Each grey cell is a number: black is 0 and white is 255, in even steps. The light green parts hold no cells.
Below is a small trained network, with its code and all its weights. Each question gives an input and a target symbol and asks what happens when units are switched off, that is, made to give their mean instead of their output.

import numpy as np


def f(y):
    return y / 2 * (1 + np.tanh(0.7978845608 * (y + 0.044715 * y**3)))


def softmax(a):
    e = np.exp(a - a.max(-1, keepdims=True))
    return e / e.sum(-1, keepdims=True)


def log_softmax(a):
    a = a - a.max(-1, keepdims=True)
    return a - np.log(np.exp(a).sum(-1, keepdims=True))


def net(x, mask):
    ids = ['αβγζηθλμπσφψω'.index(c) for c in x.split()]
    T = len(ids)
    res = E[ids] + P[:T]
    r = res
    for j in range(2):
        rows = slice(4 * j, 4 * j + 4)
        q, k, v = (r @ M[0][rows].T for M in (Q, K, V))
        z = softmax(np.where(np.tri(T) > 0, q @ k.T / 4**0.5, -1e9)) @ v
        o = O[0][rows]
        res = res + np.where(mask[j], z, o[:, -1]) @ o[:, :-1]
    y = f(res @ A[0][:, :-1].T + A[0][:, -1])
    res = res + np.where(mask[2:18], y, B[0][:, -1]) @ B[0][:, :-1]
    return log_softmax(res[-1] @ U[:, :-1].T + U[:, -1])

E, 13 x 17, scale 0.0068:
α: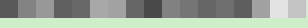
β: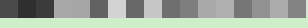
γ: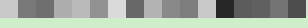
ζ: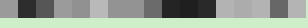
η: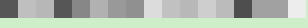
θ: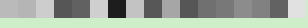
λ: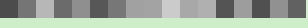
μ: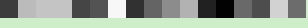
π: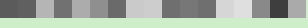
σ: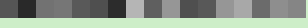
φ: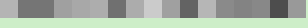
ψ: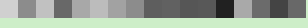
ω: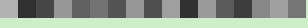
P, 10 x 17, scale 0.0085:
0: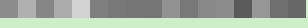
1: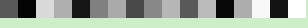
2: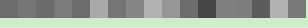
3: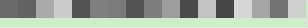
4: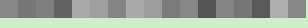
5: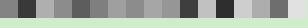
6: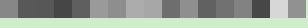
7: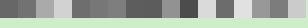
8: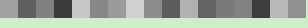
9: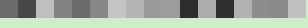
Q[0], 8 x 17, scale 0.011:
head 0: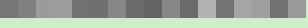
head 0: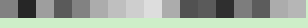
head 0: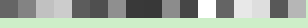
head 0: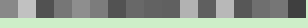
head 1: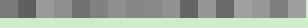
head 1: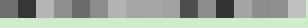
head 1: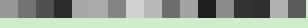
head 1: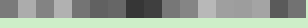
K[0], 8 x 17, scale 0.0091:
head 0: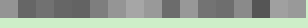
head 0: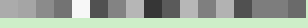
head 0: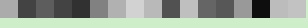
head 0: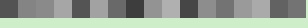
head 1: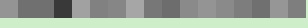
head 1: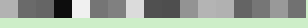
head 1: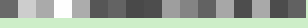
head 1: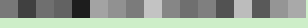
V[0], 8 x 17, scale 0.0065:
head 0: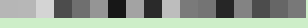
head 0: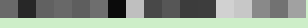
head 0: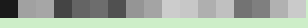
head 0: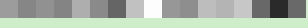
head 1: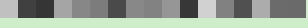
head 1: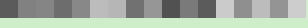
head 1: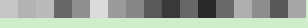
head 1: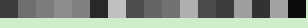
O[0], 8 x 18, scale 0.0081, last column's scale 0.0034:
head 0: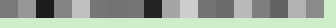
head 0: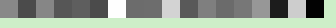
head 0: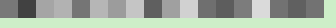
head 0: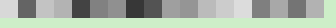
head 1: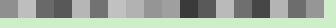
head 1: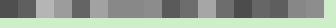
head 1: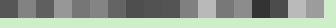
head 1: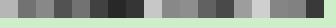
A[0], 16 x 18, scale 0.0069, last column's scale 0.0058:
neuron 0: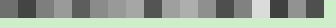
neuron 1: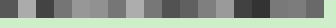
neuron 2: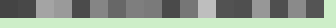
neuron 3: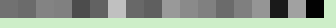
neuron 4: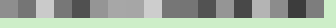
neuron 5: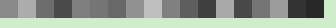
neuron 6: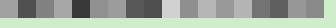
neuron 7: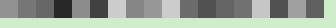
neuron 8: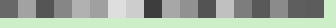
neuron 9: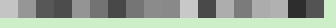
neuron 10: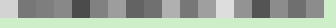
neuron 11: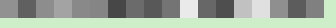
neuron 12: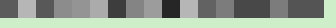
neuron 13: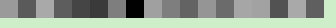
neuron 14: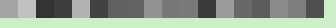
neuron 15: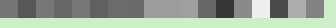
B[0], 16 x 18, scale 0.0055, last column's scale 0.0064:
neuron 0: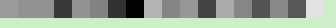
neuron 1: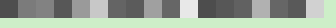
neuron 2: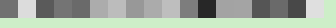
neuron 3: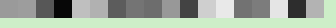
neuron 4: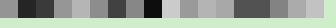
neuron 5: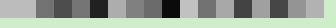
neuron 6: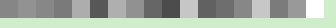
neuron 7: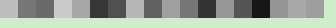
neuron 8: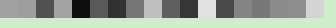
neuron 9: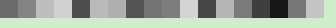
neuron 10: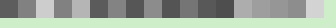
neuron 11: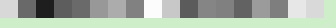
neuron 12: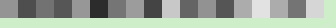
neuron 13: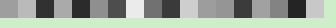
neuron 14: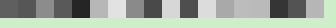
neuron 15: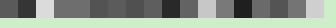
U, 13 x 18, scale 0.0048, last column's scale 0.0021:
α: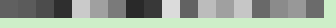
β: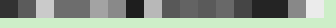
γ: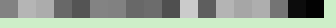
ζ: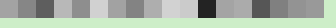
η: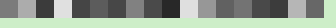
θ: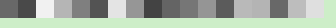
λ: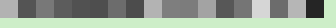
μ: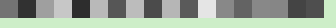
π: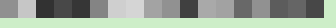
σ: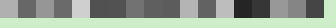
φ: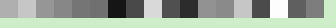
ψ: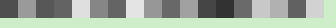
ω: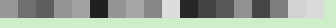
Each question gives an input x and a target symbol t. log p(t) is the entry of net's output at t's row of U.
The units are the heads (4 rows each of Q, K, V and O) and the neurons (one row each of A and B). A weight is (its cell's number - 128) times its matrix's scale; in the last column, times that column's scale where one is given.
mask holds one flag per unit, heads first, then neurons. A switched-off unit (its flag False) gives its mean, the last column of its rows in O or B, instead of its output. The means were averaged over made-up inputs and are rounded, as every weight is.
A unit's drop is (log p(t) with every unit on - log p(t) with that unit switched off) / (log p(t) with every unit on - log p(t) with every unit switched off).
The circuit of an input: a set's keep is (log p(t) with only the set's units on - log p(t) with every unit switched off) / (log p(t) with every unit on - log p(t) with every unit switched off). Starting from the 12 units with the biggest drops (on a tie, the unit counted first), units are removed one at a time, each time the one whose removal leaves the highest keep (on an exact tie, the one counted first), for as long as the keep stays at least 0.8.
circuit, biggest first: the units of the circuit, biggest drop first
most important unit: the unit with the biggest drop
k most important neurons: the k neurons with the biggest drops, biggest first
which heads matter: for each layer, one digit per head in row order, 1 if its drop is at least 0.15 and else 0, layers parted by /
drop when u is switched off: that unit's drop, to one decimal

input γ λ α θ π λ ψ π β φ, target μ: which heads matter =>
11
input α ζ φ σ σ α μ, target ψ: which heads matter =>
10
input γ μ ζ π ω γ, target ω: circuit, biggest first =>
[head 0; head 1; neuron 7]
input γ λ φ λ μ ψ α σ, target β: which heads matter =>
11
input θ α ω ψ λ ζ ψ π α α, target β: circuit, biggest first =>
[head 0; head 1; neuron 15; neuron 0]
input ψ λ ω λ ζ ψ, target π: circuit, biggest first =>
[head 0; neuron 13]
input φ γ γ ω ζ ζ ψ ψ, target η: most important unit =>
head 1
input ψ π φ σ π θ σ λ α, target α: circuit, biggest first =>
[head 0; neuron 14; head 1]
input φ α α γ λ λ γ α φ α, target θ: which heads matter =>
10
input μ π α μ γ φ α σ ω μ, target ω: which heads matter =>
11
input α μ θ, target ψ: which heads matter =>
10
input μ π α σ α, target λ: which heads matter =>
01
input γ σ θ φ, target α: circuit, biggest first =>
[head 0; neuron 3]
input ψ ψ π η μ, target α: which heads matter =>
11
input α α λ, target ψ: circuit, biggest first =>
[head 0; neuron 12]
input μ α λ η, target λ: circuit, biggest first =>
[head 1; neuron 11; head 0]
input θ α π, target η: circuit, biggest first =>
[head 1; head 0; neuron 8]
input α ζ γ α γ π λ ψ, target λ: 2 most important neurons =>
[neuron 11; neuron 15]
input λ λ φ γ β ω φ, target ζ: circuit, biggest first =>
[head 1; head 0; neuron 9; neuron 11]
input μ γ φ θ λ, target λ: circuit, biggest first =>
[head 1; neuron 11]
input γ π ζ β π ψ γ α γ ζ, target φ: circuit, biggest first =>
[head 0]
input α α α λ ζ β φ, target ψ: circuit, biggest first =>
[head 0; neuron 1]
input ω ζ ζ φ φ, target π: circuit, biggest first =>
[head 1; neuron 14; head 0]
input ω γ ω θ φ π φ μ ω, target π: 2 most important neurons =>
[neuron 14; neuron 8]
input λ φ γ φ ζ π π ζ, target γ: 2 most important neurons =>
[neuron 13; neuron 0]
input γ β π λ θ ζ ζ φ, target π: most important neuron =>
[neuron 13]
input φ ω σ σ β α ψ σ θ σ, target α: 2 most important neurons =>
[neuron 3; neuron 0]
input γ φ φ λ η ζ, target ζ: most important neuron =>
[neuron 2]
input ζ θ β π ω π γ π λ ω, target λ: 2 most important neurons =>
[neuron 11; neuron 15]
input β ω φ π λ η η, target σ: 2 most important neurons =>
[neuron 4; neuron 5]
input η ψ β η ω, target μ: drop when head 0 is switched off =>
0.4
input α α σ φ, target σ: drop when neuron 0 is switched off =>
0.1
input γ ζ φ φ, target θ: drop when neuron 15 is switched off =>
0.0
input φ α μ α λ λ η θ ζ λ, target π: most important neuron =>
[neuron 13]
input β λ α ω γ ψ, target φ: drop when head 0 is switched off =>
0.8
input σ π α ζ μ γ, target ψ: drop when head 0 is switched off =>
0.9
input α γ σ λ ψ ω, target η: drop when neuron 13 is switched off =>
0.2
